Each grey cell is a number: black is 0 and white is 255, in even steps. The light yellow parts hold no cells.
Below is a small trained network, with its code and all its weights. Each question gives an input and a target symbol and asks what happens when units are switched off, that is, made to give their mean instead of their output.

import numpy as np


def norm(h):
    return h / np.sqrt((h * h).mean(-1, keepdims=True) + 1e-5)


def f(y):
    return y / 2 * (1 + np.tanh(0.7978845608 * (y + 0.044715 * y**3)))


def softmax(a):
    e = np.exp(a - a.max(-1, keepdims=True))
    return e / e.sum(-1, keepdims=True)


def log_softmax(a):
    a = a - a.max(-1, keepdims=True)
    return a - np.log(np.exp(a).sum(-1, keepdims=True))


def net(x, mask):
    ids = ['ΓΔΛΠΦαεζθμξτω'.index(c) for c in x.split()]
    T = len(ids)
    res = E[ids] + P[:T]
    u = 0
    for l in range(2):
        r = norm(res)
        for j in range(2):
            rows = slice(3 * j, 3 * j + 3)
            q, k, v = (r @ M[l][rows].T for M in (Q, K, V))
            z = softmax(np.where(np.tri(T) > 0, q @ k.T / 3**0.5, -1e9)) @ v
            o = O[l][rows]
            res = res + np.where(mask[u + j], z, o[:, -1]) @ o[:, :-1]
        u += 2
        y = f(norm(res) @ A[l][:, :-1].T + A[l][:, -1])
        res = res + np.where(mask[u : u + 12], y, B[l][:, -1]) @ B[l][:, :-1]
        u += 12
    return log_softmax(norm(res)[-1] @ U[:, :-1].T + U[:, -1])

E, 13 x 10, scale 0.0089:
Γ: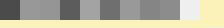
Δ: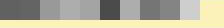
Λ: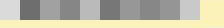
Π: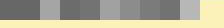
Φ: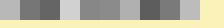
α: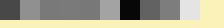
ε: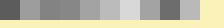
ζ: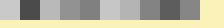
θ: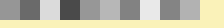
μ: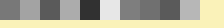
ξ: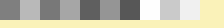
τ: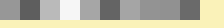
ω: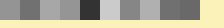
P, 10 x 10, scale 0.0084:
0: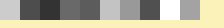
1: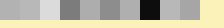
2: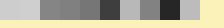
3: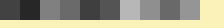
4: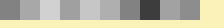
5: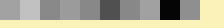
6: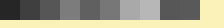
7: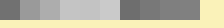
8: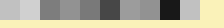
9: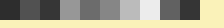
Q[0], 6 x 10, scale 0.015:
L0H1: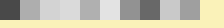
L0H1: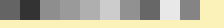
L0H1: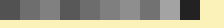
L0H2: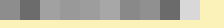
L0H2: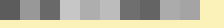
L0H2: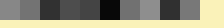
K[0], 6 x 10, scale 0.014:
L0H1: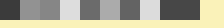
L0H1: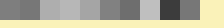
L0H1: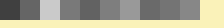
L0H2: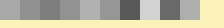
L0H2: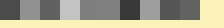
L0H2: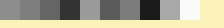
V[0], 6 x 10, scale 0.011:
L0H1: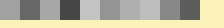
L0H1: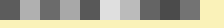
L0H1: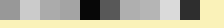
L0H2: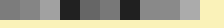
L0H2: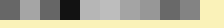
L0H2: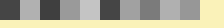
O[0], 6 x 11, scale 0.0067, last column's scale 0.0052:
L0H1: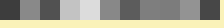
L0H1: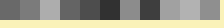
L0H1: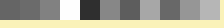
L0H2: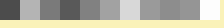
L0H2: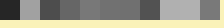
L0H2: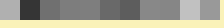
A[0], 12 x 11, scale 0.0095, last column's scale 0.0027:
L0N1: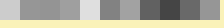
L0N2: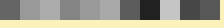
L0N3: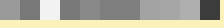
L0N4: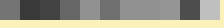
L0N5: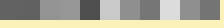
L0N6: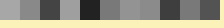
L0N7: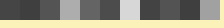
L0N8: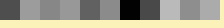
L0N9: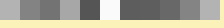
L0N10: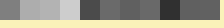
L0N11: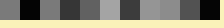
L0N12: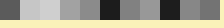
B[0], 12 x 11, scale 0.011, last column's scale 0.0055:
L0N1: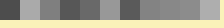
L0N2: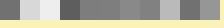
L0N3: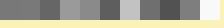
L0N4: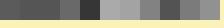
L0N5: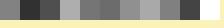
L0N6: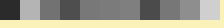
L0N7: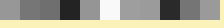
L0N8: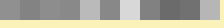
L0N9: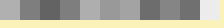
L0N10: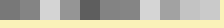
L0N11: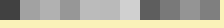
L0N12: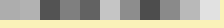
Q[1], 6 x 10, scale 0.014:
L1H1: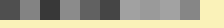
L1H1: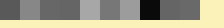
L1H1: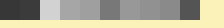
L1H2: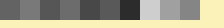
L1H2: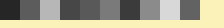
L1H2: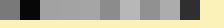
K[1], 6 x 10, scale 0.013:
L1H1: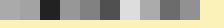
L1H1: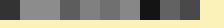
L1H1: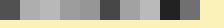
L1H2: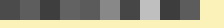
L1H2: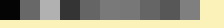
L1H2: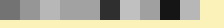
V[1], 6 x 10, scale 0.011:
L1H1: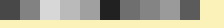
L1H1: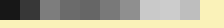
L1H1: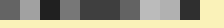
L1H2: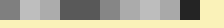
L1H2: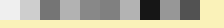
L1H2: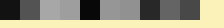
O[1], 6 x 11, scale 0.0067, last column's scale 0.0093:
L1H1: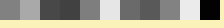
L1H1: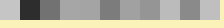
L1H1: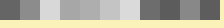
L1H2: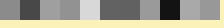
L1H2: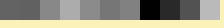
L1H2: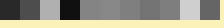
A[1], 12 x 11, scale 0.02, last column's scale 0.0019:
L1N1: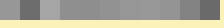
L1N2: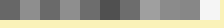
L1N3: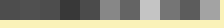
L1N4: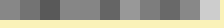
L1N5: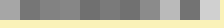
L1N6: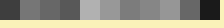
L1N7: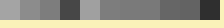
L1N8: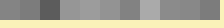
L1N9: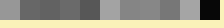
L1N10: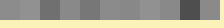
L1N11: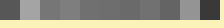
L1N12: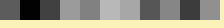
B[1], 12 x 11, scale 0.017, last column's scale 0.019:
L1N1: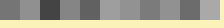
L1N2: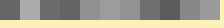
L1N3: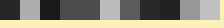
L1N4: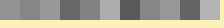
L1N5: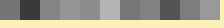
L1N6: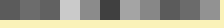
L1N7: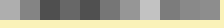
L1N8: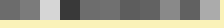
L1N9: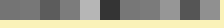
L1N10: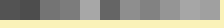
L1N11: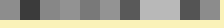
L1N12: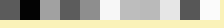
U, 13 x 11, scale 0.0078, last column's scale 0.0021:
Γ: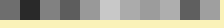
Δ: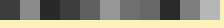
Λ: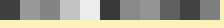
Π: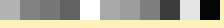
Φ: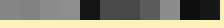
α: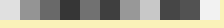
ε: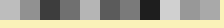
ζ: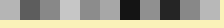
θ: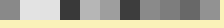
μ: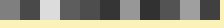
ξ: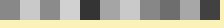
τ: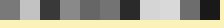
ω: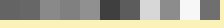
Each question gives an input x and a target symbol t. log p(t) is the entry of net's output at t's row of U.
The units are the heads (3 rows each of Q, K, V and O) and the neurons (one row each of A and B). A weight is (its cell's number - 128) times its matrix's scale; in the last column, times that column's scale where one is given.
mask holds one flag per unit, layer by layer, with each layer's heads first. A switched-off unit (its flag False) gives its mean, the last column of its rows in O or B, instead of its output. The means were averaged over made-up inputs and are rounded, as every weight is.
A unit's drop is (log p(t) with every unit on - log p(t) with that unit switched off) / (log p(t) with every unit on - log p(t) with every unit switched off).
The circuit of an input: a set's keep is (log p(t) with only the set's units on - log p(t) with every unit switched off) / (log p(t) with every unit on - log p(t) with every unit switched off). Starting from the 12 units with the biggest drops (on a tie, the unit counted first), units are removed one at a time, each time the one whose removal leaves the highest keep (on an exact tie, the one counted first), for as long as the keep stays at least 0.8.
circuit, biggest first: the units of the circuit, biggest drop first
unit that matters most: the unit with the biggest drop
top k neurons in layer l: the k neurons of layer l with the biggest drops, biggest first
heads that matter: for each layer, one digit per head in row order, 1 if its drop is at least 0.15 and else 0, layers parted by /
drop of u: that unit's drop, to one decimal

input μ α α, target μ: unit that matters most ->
L0H1
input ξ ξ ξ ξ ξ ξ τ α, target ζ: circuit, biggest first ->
(L0H2, L1N12, L0N10)
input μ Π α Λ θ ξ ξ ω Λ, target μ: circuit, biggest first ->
(L0H1, L1N12, L1N3)
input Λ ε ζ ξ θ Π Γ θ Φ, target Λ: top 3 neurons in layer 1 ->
(L1N12, L1N3, L1N10)
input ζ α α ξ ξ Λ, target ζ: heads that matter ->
01 / 01
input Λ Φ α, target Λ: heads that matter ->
10 / 10
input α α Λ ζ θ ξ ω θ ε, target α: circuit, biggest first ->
(L0H1, L1N12, L1N3)
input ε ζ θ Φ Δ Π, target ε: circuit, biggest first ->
(L0N12, L1N12, L1N3, L1N9)
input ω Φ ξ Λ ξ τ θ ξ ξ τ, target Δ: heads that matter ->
01 / 10
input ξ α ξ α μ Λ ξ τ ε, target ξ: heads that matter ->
00 / 10
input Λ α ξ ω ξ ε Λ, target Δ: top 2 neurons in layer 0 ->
(L0N1, L0N12)
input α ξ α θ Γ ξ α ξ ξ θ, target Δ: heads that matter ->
00 / 01
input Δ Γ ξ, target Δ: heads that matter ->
11 / 10
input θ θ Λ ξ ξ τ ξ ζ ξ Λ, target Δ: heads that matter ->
10 / 01
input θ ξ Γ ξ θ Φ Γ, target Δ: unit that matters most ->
L0H2
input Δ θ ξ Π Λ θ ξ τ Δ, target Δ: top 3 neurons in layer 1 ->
(L1N12, L1N2, L1N5)
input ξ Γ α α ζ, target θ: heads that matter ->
01 / 00
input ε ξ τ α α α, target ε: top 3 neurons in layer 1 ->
(L1N12, L1N3, L1N9)
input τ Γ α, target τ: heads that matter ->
11 / 00
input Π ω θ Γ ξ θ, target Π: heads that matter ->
11 / 11
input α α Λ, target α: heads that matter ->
10 / 00
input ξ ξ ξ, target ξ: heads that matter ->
00 / 10
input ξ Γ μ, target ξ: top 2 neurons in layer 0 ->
(L0N10, L0N5)
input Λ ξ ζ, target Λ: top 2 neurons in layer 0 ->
(L0N1, L0N5)
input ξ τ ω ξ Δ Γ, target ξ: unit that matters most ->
L1H1
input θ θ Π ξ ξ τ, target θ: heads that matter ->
11 / 00
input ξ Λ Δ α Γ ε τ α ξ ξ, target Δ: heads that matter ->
00 / 00
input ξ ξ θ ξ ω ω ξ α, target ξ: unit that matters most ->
L0H2
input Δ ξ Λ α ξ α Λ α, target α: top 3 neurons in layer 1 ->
(L1N12, L1N7, L1N3)
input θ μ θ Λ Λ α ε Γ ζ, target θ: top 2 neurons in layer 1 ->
(L1N12, L1N8)
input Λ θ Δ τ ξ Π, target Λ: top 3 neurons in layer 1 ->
(L1N12, L1N3, L1N10)
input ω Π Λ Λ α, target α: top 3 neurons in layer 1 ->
(L1N7, L1N12, L1N3)
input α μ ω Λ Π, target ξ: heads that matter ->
11 / 00
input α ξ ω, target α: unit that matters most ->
L0H1
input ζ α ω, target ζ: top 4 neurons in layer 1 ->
(L1N12, L1N11, L1N3, L1N8)
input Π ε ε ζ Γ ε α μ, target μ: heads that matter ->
11 / 00
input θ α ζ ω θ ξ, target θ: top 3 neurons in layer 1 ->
(L1N8, L1N12, L1N3)
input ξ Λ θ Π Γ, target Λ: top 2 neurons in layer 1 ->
(L1N12, L1N6)
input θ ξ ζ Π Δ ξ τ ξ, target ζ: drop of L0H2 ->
1.0
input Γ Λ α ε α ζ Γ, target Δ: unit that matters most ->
L0N12
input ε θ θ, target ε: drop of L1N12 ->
0.5
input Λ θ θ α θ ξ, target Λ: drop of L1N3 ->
0.2
